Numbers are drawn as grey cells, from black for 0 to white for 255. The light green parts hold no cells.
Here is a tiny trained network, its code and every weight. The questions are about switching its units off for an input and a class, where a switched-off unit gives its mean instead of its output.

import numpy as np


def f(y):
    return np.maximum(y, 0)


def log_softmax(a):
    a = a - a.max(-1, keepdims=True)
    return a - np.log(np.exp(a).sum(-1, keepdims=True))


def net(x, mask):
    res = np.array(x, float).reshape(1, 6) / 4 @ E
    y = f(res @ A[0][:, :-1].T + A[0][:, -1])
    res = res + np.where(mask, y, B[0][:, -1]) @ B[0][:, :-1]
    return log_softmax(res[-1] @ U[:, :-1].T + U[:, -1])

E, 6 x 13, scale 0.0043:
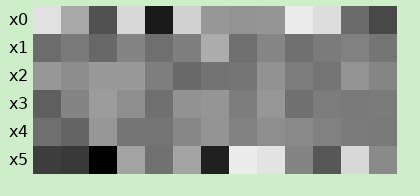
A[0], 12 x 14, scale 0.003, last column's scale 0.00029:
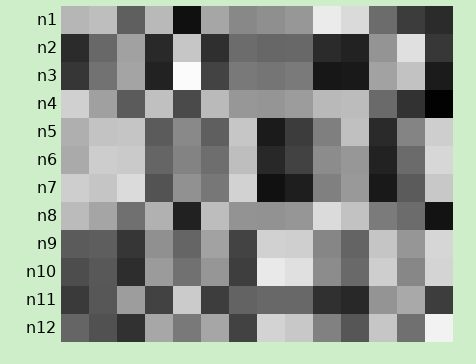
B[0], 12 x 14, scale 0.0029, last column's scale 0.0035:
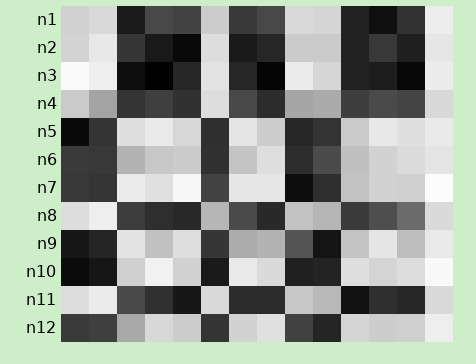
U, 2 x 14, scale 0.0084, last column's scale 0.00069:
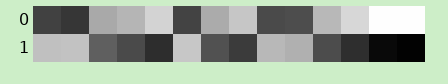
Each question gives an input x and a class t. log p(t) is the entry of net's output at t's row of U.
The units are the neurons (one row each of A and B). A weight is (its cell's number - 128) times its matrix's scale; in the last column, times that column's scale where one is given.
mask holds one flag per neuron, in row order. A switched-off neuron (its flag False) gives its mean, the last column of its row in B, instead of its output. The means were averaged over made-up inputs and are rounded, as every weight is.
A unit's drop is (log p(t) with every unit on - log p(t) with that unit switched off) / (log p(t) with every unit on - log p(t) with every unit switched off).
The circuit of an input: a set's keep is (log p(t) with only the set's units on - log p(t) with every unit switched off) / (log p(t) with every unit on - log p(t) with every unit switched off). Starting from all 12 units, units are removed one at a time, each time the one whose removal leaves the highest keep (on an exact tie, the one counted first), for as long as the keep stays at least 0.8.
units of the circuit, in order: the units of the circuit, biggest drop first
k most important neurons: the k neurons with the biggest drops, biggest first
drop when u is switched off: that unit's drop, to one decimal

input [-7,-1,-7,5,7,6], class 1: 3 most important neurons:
n3, n2, n11
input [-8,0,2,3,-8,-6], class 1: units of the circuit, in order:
n3
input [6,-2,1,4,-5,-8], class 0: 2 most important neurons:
n7, n5
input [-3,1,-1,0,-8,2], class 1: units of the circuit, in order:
n7, n5
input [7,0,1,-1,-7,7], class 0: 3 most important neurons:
n10, n12, n9
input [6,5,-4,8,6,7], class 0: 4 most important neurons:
n10, n12, n9, n3
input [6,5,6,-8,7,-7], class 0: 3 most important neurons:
n7, n5, n6
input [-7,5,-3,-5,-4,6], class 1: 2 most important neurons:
n3, n2
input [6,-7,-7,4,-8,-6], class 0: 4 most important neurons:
n7, n5, n6, n3
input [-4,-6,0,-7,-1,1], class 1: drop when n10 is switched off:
0.0
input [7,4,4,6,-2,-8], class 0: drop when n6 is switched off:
0.3
